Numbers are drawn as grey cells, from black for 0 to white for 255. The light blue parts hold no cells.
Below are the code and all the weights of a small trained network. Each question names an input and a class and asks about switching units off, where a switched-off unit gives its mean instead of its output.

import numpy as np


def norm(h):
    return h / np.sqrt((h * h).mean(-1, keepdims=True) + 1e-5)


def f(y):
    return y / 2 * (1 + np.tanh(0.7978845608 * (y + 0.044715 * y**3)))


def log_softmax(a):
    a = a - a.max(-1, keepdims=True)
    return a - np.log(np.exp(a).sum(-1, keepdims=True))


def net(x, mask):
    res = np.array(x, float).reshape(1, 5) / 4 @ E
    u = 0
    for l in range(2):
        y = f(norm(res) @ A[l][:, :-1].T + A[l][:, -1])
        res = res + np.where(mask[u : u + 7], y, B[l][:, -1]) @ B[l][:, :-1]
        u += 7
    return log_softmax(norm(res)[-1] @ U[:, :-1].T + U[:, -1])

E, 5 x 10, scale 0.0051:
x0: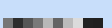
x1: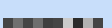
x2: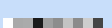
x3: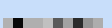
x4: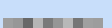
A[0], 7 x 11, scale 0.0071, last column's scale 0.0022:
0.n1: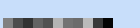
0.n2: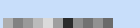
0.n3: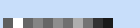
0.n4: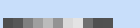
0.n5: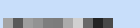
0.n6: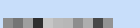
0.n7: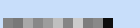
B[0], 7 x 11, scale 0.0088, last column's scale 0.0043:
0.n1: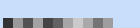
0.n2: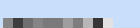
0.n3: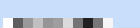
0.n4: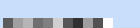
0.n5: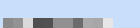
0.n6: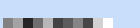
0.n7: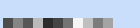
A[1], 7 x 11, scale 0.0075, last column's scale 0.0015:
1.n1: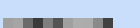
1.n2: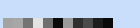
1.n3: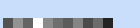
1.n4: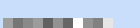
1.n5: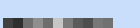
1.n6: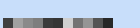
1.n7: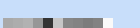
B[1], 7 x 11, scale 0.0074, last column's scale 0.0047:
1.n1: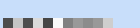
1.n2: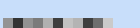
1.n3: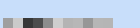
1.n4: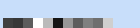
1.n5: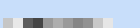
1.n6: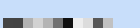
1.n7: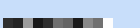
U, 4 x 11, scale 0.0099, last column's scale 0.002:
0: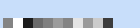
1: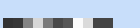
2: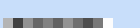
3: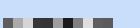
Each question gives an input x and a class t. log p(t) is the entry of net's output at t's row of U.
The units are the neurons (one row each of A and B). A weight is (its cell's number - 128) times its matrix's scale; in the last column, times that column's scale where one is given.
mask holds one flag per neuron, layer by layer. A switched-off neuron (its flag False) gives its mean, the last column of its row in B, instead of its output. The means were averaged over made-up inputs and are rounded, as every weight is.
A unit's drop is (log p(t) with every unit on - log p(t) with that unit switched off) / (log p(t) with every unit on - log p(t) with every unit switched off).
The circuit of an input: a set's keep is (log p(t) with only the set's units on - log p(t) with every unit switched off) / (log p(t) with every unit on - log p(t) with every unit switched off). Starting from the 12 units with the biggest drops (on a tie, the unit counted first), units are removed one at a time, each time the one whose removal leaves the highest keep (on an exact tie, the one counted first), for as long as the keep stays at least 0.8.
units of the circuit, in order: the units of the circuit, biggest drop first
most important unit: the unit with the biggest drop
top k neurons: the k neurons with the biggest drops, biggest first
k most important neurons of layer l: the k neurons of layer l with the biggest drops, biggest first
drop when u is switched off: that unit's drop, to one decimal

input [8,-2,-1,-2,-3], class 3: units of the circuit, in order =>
(0.n4)
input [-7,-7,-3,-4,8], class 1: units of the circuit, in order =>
(1.n4 0.n2 1.n5)
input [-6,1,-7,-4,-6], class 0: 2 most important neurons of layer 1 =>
(1.n3 1.n5)
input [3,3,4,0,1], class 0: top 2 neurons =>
(0.n6 1.n7)
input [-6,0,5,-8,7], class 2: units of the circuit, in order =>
(0.n3 1.n7 0.n4)
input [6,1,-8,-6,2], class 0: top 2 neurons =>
(1.n3 1.n5)
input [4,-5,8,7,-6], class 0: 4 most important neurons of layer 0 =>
(0.n6 0.n3 0.n7 0.n5)
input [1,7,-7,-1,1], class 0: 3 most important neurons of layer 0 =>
(0.n5 0.n2 0.n7)
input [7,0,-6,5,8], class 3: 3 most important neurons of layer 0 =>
(0.n4 0.n6 0.n3)
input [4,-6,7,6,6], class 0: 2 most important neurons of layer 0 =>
(0.n6 0.n3)
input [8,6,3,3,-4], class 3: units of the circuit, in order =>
(0.n4 0.n5)
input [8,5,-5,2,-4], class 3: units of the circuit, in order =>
(0.n4 0.n3 1.n5)
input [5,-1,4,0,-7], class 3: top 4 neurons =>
(0.n4 0.n5 1.n5 1.n3)
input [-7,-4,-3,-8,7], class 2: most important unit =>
0.n3
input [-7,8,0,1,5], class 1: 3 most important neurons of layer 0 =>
(0.n4 0.n5 0.n1)
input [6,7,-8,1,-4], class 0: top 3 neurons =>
(1.n5 1.n3 0.n2)
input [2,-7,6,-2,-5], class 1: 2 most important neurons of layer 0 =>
(0.n7 0.n2)
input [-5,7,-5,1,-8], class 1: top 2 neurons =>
(1.n6 0.n4)
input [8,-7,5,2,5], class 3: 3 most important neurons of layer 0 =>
(0.n4 0.n5 0.n1)
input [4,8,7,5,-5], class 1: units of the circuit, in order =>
(1.n6)
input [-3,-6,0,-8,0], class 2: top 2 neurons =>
(0.n3 1.n6)
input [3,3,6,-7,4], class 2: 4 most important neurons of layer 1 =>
(1.n5 1.n3 1.n7 1.n2)
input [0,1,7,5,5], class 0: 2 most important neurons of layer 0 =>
(0.n3 0.n6)
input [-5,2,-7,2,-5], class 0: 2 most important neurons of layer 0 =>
(0.n5 0.n4)
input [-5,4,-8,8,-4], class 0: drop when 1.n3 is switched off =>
0.3
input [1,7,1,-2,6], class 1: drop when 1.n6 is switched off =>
0.2
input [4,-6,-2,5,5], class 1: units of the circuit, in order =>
(0.n7)
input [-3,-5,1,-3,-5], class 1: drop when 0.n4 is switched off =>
0.0
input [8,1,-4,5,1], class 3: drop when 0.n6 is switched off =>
0.1
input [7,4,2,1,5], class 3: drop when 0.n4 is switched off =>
0.5
